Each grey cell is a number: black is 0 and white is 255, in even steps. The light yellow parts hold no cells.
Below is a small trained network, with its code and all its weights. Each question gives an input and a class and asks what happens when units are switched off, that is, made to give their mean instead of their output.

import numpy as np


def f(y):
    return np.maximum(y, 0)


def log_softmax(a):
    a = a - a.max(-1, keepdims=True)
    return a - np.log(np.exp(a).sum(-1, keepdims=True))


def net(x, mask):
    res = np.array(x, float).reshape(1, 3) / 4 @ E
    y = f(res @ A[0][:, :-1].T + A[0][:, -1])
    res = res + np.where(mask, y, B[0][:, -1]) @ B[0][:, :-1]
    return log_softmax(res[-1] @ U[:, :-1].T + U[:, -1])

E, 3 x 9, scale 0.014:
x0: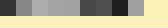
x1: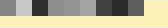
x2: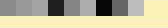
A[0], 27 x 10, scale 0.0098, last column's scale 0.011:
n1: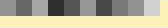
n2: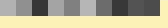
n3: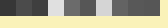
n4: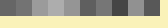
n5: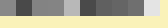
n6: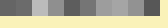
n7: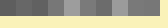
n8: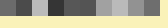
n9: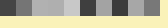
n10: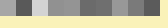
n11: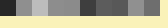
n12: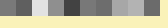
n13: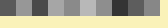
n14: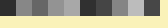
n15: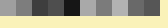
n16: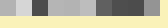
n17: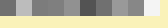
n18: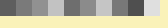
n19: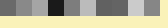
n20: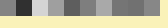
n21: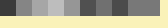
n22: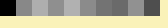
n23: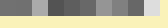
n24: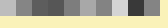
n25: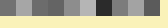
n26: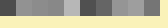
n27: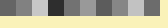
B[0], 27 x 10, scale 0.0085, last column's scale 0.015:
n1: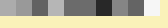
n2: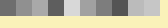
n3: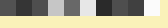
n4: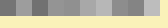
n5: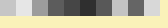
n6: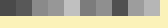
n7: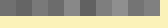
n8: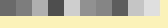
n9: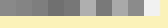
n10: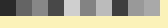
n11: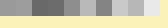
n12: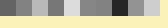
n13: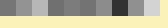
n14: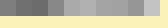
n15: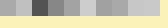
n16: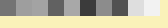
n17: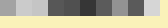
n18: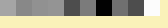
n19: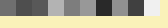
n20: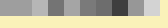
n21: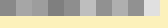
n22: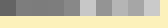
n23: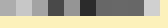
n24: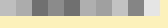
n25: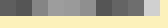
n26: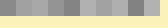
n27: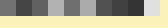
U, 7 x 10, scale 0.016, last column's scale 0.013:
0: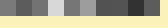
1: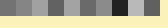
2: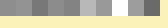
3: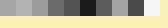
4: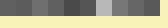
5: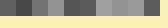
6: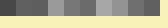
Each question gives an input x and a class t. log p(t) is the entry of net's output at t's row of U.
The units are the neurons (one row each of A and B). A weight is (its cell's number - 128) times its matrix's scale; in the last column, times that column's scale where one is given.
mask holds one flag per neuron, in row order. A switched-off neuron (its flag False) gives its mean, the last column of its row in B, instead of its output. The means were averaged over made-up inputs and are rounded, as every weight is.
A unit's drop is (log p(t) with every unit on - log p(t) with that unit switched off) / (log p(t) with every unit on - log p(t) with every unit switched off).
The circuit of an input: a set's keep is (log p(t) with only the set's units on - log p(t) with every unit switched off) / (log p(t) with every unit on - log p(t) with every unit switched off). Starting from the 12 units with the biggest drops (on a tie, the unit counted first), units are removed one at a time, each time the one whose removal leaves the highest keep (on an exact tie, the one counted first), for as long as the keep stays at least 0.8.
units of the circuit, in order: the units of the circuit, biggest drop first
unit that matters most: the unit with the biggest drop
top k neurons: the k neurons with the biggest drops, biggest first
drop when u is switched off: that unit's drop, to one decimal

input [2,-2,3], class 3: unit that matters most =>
n3
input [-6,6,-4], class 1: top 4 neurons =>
(n16; n2; n13; n11)
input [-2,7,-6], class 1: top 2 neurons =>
(n16; n2)
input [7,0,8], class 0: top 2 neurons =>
(n27; n19)
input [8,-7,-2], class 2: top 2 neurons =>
(n11; n9)
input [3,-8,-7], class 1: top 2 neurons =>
(n8; n20)
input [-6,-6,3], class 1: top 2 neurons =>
(n8; n12)
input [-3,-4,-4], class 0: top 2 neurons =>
(n16; n3)
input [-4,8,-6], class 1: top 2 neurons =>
(n16; n2)
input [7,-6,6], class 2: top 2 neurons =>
(n11; n3)
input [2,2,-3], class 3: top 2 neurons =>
(n27; n19)
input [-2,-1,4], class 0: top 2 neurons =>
(n5; n27)
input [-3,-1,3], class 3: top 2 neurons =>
(n3; n11)
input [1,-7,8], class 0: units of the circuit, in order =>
(n27)
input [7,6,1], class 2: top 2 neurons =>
(n11; n21)
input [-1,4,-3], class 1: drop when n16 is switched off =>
0.4
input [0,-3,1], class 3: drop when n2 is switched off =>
0.2
